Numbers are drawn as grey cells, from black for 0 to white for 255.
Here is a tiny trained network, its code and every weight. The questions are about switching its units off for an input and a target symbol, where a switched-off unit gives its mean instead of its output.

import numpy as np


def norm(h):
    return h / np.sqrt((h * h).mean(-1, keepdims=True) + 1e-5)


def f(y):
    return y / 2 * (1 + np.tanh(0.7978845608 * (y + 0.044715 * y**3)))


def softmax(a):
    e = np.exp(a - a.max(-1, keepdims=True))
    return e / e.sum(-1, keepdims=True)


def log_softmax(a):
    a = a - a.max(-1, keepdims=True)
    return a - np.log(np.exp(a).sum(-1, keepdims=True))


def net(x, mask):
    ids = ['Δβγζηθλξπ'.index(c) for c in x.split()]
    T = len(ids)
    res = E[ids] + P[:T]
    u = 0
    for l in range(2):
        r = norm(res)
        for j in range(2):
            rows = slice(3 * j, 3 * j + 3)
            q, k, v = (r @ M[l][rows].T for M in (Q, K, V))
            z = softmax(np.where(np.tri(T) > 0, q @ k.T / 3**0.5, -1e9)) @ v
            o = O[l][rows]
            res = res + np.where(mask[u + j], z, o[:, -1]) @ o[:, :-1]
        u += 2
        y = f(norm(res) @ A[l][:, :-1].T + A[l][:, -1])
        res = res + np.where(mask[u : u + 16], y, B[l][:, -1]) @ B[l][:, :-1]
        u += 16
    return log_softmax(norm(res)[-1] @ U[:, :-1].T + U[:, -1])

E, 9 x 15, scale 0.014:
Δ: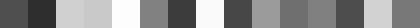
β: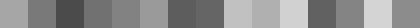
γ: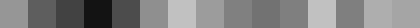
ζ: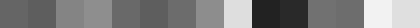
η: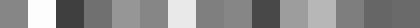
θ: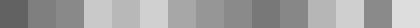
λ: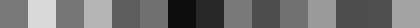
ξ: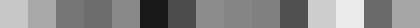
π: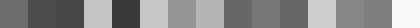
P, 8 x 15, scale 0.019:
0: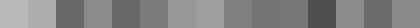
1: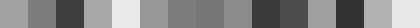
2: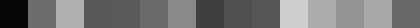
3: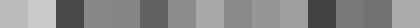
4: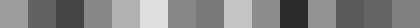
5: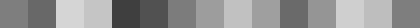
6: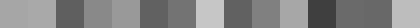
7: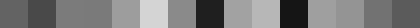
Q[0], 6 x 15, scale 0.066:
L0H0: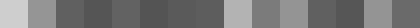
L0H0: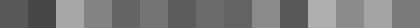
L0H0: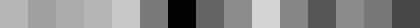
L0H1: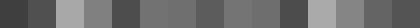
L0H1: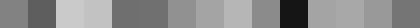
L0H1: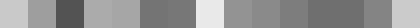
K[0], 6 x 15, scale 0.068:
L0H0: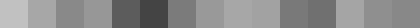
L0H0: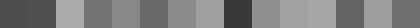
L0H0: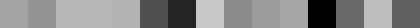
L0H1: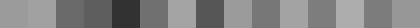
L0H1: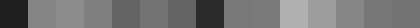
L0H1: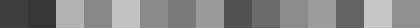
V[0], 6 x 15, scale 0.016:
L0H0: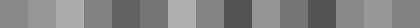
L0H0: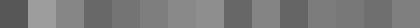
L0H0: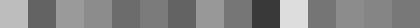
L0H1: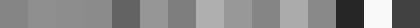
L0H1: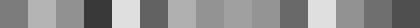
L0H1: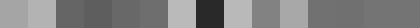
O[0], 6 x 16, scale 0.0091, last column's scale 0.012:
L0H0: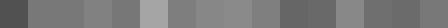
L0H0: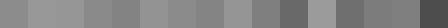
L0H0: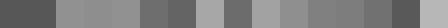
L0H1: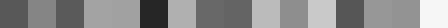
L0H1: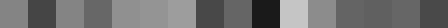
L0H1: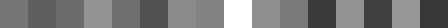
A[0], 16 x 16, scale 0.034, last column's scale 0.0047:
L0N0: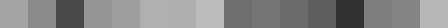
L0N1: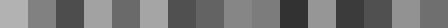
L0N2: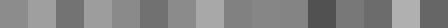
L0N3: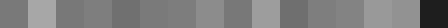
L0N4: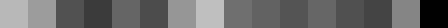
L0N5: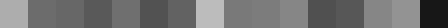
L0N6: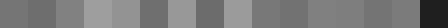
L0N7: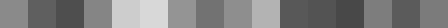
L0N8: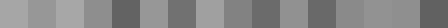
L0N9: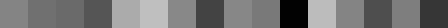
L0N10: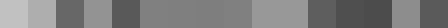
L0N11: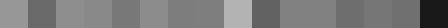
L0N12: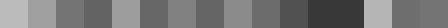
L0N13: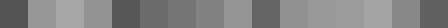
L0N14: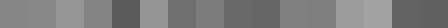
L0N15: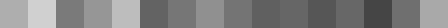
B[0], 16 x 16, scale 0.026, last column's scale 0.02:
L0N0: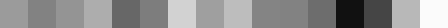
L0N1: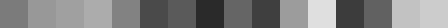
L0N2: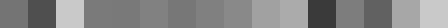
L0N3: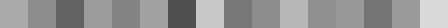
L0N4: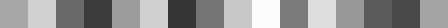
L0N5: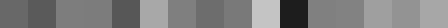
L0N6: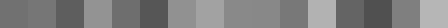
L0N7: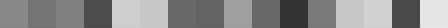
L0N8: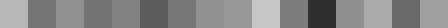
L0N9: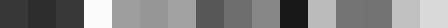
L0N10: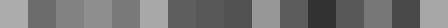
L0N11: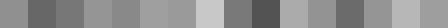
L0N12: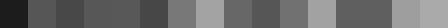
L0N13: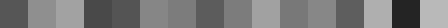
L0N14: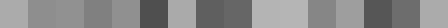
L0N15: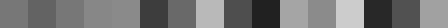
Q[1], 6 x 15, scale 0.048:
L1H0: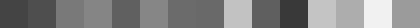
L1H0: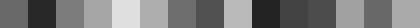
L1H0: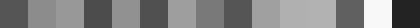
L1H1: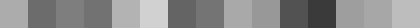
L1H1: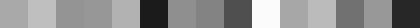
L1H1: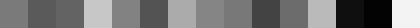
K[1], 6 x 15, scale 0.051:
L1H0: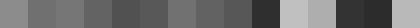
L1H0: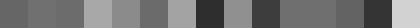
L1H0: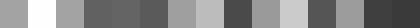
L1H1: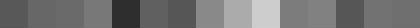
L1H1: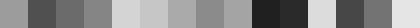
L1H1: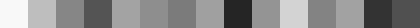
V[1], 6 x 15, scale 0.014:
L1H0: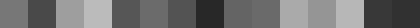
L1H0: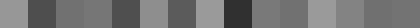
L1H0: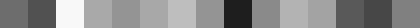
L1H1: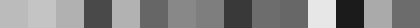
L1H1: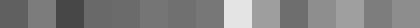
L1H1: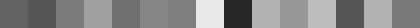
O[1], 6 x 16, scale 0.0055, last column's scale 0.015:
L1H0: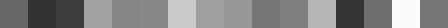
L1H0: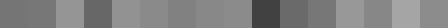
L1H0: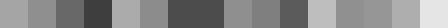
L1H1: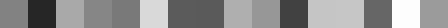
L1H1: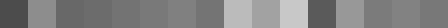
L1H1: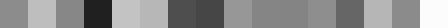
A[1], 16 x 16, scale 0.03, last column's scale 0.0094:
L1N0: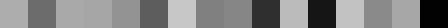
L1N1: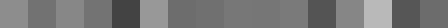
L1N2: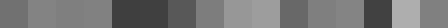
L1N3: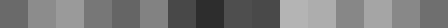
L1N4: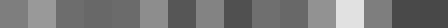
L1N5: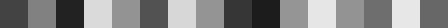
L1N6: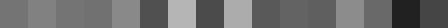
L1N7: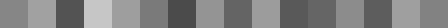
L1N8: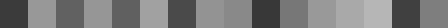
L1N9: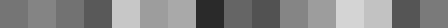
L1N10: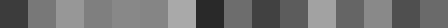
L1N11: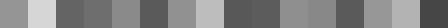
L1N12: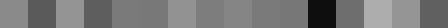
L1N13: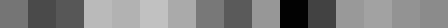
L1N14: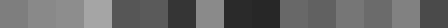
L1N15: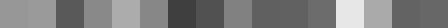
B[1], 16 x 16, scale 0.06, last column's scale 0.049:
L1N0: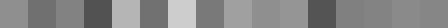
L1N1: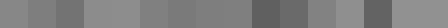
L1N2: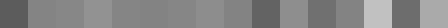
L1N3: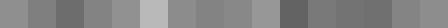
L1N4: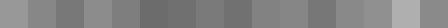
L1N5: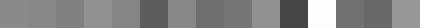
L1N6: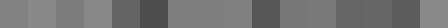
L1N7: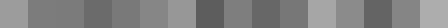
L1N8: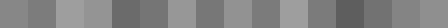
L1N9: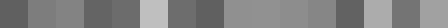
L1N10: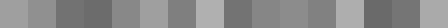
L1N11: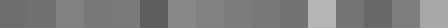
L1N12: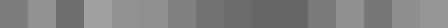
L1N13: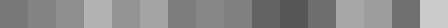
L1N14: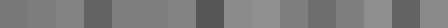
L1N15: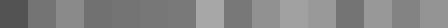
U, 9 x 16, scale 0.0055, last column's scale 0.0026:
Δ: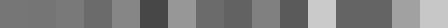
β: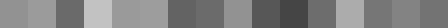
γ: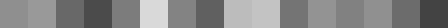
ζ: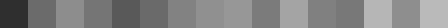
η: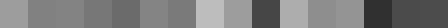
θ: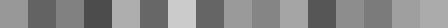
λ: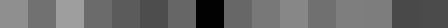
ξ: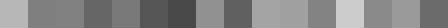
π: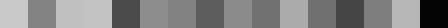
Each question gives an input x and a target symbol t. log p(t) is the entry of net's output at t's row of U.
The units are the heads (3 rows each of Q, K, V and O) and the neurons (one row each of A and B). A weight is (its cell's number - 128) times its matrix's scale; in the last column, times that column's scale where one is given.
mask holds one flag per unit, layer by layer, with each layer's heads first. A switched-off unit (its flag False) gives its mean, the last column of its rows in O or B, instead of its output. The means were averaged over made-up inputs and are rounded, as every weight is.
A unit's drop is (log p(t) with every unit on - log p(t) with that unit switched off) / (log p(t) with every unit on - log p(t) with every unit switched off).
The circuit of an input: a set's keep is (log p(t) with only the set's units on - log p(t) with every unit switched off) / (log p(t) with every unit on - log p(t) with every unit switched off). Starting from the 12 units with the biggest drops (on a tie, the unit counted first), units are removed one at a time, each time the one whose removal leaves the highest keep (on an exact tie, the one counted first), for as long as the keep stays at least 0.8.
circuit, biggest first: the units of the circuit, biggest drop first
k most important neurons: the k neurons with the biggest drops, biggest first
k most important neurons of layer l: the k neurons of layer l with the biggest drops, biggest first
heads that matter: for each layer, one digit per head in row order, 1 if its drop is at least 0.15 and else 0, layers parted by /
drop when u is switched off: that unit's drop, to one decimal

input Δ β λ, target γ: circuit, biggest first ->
L1N5; L1N3; L0N13
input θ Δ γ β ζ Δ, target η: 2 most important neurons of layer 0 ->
L0N13; L0N9
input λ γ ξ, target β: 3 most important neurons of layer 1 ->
L1N5; L1N1; L1N12
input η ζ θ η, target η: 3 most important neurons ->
L0N4; L0N15; L1N5
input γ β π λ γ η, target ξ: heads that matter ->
01 / 00
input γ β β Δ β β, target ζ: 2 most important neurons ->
L1N5; L0N7
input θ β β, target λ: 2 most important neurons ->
L0N13; L0N14
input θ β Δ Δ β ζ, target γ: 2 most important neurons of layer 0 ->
L0N13; L0N0
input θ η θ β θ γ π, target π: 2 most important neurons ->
L1N5; L0N0
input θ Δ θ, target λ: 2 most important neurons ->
L0N13; L0N8
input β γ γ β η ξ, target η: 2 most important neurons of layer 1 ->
L1N5; L1N10
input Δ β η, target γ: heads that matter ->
00 / 01
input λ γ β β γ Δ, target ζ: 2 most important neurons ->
L0N9; L1N5
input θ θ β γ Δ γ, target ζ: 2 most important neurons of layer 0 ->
L0N9; L0N13
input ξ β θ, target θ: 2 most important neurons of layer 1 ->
L1N0; L1N5
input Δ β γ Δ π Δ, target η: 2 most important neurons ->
L0N13; L1N5
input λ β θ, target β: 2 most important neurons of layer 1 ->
L1N5; L1N12
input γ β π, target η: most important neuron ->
L0N13
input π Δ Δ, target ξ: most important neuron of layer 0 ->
L0N7
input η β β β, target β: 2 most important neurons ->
L0N5; L1N5
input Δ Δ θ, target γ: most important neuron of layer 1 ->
L1N9
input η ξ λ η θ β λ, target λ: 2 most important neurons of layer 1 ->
L1N5; L1N14
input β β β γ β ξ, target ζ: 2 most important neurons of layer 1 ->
L1N5; L1N13
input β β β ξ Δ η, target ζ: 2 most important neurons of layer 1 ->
L1N5; L1N13
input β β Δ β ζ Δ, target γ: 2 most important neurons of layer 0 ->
L0N0; L0N9
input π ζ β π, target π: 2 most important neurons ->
L1N5; L0N2
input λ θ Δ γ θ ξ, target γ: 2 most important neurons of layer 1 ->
L1N5; L1N3
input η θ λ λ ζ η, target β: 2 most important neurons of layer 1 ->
L1N1; L1N5
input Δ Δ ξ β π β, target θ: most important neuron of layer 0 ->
L0N11
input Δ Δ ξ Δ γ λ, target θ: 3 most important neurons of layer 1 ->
L1N5; L1N0; L1N13
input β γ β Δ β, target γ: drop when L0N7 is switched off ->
1.1
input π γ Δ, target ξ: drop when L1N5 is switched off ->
0.5
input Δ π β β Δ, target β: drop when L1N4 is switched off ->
0.0
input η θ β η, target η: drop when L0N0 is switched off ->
0.3
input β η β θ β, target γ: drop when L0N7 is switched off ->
1.5
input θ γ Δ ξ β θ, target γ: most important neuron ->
L0N13
